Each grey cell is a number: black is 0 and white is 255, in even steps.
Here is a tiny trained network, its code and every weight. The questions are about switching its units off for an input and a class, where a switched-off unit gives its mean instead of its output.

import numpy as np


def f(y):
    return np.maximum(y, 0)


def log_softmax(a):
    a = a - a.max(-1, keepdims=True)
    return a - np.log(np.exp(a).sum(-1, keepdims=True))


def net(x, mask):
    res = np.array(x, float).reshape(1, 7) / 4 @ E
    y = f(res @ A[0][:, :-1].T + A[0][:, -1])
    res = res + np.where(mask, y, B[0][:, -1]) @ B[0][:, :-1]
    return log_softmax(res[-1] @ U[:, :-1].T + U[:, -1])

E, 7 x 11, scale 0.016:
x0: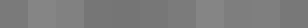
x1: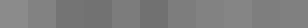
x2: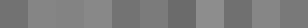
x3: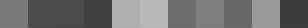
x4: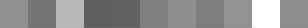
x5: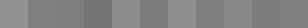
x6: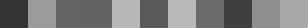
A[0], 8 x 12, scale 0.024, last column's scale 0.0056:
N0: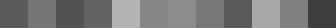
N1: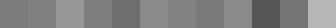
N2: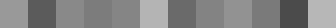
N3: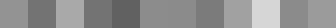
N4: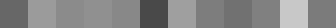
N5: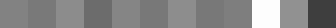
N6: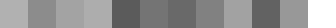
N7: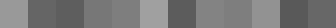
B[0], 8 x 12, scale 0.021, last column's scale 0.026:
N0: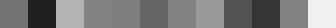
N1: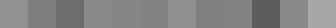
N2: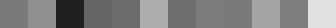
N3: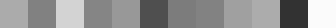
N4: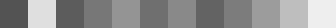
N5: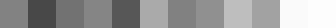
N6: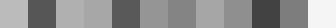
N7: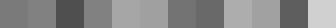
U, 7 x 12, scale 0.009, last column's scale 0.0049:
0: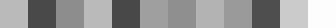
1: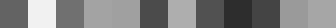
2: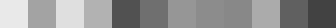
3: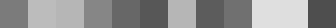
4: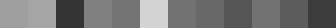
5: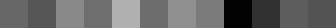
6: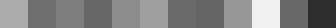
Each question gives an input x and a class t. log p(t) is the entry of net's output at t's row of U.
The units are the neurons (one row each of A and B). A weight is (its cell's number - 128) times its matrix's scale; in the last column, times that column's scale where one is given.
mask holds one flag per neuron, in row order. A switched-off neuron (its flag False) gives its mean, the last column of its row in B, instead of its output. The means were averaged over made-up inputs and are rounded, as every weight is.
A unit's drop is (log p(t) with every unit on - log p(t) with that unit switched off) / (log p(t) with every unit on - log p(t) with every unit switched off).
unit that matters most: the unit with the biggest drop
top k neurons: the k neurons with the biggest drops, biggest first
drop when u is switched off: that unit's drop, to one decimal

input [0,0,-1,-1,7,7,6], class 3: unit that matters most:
N4
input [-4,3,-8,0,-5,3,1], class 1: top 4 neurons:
(N5; N6; N0; N3)
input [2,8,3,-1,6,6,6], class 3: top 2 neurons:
(N4; N6)
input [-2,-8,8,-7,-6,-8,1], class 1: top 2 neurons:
(N4; N5)
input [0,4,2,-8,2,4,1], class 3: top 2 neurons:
(N4; N0)
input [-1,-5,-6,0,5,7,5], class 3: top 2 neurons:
(N6; N4)
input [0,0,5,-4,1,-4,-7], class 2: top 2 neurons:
(N5; N3)
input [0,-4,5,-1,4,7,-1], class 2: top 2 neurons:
(N3; N0)
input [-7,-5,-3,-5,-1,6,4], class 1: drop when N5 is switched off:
0.4
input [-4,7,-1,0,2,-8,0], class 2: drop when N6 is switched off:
0.1
